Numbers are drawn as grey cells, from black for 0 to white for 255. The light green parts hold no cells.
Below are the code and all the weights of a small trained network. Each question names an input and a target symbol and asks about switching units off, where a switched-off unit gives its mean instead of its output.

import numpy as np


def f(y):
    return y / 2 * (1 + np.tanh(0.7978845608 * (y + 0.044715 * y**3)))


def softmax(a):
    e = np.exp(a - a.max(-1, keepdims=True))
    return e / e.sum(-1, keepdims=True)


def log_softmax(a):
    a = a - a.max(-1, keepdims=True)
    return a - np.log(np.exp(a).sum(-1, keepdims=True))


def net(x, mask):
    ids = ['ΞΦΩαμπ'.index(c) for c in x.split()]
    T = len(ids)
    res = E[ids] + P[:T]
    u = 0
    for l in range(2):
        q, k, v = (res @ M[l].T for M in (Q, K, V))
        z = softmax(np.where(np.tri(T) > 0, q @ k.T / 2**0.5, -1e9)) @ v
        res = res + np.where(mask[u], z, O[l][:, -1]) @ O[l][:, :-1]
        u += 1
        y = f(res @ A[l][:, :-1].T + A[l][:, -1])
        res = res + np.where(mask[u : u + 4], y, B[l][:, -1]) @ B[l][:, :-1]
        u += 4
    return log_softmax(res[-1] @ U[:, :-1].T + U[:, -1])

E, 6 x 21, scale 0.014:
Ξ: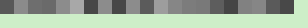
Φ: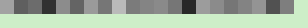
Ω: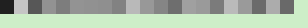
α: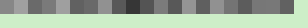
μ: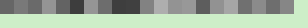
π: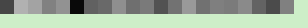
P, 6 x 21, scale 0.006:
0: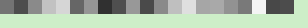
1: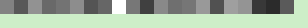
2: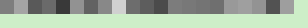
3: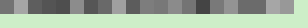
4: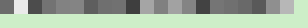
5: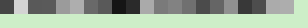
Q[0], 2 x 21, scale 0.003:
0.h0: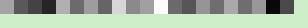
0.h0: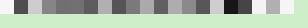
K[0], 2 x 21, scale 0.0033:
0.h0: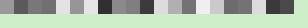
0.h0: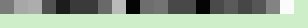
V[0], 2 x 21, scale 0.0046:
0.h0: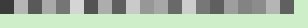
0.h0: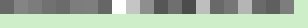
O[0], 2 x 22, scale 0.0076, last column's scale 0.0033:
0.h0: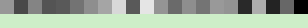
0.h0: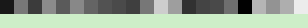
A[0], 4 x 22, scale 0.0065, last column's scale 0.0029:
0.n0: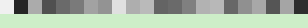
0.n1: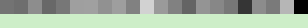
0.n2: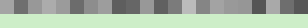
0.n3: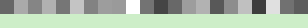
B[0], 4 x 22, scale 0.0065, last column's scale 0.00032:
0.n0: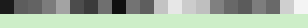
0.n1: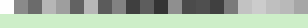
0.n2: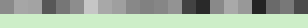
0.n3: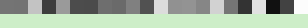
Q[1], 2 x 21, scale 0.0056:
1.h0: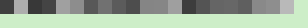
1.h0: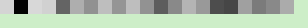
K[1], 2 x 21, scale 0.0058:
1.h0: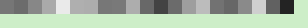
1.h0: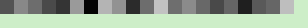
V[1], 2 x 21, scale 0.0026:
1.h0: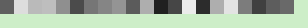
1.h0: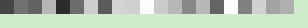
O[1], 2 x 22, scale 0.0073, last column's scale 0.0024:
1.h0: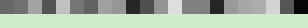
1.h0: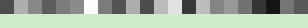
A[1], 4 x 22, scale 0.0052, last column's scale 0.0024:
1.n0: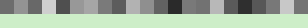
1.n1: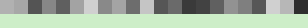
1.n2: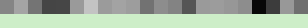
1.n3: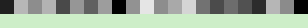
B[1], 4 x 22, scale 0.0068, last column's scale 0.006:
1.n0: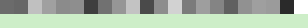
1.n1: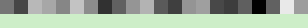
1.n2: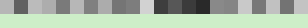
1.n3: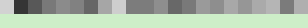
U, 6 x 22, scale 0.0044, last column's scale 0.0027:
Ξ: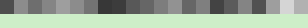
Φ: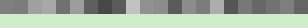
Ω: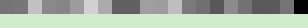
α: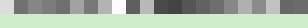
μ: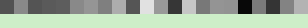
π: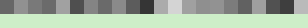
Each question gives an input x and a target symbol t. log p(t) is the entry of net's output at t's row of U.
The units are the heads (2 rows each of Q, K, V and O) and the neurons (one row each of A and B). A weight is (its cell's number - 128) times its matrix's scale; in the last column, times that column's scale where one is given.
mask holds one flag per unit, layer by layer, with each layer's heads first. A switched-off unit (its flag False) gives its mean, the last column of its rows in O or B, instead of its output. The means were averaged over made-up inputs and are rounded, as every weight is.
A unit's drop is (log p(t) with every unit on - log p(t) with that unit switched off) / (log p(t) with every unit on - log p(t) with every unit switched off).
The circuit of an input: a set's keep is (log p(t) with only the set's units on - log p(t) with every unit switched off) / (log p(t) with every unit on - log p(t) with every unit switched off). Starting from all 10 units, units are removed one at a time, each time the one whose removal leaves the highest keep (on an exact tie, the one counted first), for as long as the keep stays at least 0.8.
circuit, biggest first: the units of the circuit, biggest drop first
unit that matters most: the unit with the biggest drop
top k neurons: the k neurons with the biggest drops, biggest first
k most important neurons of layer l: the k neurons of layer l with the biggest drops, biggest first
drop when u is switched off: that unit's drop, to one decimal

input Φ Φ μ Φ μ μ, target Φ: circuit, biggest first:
[1.h0; 0.h0]
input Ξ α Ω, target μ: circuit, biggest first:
[0.h0; 0.n3]
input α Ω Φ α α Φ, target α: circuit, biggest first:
[0.h0; 1.h0]
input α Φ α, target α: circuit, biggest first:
[1.h0; 0.h0]
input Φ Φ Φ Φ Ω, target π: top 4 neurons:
[0.n3; 1.n0; 1.n1; 1.n2]
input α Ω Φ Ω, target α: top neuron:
[0.n2]
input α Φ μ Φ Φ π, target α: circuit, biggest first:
[1.h0; 1.n3]
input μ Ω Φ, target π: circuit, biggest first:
[0.n0; 0.h0; 1.h0]
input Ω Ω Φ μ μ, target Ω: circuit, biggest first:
[1.h0; 0.h0; 1.n2]
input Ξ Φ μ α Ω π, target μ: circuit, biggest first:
[0.h0; 1.n0]
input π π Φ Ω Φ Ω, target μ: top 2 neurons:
[1.n0; 1.n2]
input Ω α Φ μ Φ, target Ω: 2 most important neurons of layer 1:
[1.n2; 1.n3]
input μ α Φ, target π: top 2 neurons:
[0.n0; 1.n2]
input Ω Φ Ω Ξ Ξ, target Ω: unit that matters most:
1.h0
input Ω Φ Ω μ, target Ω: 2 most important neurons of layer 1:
[1.n2; 1.n0]
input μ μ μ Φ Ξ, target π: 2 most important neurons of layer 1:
[1.n2; 1.n1]
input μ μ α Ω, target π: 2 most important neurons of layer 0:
[0.n3; 0.n2]
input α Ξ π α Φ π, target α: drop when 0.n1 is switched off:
0.0
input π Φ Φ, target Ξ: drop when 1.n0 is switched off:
0.1
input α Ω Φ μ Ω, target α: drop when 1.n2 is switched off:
-0.1
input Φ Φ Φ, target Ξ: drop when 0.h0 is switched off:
0.8
